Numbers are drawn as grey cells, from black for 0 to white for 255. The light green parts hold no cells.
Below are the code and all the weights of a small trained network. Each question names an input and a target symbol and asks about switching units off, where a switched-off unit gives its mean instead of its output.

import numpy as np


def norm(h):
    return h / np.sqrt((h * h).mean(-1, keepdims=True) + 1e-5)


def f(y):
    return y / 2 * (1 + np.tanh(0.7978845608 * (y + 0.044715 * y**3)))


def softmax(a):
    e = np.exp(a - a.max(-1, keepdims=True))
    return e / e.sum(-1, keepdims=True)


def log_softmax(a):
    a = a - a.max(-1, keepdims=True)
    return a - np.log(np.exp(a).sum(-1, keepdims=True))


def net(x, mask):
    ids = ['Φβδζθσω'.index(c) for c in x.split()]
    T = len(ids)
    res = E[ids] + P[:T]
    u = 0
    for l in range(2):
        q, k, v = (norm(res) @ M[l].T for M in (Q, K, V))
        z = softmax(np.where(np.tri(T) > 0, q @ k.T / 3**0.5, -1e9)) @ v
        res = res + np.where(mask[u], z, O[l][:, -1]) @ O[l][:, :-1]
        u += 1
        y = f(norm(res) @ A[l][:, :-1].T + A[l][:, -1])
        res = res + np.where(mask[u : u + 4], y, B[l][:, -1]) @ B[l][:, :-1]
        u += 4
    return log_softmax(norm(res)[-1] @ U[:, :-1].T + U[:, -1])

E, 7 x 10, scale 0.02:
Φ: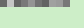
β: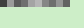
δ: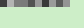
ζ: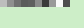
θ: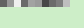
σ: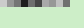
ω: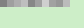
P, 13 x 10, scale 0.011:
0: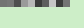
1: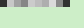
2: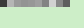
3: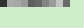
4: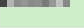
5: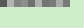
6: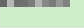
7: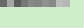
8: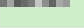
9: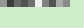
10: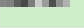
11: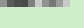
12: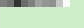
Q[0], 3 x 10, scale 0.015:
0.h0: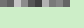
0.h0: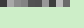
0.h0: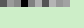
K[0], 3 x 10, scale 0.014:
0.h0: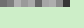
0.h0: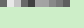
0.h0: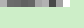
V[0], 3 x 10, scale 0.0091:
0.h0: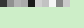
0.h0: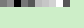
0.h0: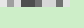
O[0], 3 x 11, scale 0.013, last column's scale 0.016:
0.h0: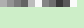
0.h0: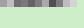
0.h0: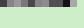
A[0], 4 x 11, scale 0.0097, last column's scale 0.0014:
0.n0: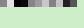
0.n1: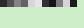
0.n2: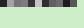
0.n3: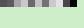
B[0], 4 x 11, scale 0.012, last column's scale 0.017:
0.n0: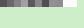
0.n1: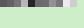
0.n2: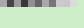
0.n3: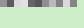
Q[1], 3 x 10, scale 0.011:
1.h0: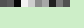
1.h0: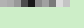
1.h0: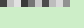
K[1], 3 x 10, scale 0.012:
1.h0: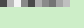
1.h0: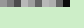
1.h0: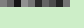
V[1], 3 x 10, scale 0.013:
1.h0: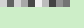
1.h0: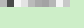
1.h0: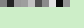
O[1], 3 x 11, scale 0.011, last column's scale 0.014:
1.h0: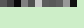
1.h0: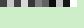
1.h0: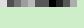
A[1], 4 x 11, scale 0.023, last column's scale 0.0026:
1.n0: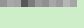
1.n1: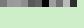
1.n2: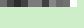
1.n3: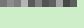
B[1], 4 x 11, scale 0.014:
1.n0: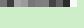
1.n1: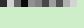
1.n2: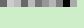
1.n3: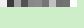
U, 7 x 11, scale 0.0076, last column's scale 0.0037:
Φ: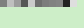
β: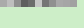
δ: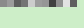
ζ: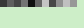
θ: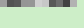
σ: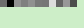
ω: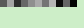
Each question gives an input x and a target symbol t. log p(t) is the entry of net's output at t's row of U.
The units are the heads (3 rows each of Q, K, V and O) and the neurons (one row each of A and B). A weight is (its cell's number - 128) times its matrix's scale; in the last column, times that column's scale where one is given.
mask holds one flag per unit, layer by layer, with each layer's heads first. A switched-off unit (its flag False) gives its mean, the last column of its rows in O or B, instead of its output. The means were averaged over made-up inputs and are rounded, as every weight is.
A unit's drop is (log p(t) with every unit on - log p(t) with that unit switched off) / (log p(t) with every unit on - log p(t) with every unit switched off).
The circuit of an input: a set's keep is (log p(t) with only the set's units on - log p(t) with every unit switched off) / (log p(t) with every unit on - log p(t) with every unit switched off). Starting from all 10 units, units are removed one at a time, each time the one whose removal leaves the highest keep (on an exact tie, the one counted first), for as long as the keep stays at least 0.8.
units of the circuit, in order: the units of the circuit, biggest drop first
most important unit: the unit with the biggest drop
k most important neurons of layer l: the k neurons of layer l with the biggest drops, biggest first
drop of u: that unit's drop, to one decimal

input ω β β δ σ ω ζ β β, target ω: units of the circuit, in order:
(1.h0, 1.n2, 0.h0)
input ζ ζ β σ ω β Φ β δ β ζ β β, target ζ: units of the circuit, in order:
(1.h0)
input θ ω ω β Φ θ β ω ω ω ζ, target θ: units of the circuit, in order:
(0.h0, 1.n1)
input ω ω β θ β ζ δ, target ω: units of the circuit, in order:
(1.n2, 1.h0, 0.h0)
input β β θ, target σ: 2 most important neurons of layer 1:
(1.n3, 1.n2)
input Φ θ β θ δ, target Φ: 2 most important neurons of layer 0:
(0.n0, 0.n2)
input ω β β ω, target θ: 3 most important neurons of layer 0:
(0.n0, 0.n1, 0.n3)
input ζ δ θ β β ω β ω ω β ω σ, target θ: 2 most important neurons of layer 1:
(1.n0, 1.n1)
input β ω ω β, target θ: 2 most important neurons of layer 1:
(1.n1, 1.n3)
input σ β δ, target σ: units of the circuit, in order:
(1.h0, 0.n2)
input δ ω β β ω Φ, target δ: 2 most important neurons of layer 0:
(0.n2, 0.n0)
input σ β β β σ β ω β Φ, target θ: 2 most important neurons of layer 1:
(1.n0, 1.n1)
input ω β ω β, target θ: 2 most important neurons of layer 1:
(1.n1, 1.n2)
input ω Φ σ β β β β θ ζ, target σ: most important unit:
0.h0
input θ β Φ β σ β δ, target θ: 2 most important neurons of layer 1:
(1.n3, 1.n1)
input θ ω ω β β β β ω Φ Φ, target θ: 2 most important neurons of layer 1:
(1.n1, 1.n3)
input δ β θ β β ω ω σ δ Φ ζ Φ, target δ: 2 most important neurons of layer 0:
(0.n0, 0.n1)
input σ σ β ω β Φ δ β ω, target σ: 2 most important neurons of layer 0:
(0.n2, 0.n1)
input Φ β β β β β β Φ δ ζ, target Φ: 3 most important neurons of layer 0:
(0.n2, 0.n1, 0.n0)
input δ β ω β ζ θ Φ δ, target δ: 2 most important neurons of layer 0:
(0.n2, 0.n0)
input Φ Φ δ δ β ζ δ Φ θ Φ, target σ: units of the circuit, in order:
(0.h0)
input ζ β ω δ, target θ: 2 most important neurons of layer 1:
(1.n0, 1.n1)
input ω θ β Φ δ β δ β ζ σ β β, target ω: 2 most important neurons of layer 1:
(1.n2, 1.n1)
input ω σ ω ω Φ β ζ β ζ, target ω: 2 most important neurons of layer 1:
(1.n2, 1.n1)
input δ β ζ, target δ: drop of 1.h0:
0.5
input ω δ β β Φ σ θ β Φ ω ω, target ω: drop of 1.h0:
0.9
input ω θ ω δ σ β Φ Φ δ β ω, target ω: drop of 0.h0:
0.1
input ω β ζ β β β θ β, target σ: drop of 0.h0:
0.6
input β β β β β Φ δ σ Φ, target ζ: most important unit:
1.n2
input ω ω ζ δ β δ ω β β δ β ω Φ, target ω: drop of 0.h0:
-0.1
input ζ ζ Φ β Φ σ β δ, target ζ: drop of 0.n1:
0.0
